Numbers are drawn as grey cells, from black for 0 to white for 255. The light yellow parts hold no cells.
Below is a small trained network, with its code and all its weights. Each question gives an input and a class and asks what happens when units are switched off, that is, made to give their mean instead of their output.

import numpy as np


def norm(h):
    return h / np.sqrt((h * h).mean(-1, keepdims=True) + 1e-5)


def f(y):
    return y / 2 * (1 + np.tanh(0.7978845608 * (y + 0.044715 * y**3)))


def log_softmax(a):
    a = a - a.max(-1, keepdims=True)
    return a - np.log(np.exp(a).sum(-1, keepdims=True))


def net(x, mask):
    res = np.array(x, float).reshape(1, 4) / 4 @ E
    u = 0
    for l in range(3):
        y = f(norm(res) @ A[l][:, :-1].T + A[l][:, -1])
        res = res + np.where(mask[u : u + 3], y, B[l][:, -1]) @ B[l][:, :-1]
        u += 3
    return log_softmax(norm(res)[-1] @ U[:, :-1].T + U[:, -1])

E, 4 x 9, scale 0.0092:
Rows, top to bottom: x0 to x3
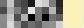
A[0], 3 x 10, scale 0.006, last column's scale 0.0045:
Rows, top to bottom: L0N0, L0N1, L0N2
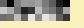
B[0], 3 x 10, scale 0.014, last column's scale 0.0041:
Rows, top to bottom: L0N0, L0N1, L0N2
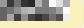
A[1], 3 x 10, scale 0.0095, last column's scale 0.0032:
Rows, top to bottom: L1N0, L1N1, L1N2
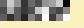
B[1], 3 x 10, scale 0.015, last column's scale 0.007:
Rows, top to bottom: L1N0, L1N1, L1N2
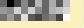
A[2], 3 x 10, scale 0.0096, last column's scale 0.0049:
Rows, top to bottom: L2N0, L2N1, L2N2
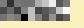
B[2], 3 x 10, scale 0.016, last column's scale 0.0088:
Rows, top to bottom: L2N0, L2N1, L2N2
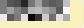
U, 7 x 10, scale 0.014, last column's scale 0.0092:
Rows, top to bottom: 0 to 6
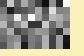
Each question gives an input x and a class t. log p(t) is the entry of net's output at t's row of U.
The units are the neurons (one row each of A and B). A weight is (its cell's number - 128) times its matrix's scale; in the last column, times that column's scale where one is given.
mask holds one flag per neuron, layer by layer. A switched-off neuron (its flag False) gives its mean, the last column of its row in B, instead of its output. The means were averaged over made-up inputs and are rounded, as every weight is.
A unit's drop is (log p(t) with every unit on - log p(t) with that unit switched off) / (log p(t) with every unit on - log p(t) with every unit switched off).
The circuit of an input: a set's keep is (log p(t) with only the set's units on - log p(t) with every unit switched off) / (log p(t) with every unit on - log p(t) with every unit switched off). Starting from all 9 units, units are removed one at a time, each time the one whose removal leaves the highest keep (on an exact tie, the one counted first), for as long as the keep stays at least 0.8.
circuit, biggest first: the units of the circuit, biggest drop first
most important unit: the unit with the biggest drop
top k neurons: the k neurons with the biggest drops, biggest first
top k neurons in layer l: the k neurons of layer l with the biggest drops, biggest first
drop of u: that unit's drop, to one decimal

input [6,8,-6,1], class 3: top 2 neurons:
[L2N2 L0N2]
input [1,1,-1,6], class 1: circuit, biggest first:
[L1N0]
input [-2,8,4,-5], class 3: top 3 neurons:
[L2N2 L1N2 L1N0]
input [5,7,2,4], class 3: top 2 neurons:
[L2N2 L1N2]
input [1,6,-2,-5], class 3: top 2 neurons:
[L2N2 L1N0]
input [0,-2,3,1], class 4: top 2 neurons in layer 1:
[L1N1 L1N2]
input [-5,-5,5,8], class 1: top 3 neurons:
[L1N0 L1N2 L2N2]
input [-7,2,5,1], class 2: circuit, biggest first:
[L1N2 L2N1]
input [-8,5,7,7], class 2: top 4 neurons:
[L1N2 L0N2 L2N1 L2N0]
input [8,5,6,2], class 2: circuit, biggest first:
[L1N1 L0N2]
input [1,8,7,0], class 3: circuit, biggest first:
[L2N2 L1N2]
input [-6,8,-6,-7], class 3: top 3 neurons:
[L2N2 L1N0 L0N2]
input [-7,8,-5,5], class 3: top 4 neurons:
[L2N2 L1N2 L0N1 L1N1]
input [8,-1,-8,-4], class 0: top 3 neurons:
[L1N2 L0N2 L2N1]
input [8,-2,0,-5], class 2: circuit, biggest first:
[L1N1]
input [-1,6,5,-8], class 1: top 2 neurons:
[L0N0 L1N2]
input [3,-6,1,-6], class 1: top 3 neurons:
[L0N0 L2N0 L2N2]
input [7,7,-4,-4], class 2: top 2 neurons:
[L1N1 L1N0]
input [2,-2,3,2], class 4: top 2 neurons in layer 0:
[L0N1 L0N0]
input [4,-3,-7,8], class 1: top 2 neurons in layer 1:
[L1N0 L1N1]
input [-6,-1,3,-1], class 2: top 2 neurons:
[L1N2 L0N2]
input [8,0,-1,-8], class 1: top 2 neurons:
[L0N0 L2N0]
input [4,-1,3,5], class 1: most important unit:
L1N0
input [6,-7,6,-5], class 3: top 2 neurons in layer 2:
[L2N1 L2N0]
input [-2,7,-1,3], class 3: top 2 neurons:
[L2N2 L1N2]
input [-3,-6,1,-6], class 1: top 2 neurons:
[L0N0 L2N2]
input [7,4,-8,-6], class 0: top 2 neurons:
[L1N2 L0N2]
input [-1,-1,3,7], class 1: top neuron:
[L1N0]
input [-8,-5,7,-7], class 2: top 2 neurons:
[L1N2 L0N2]
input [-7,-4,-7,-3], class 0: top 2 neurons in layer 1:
[L1N2 L1N1]
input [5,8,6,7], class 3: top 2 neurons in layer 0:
[L0N0 L0N2]
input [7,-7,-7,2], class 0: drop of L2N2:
0.1
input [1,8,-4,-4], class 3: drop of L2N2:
1.2
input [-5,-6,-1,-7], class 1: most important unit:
L0N0
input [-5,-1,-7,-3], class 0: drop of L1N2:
0.3
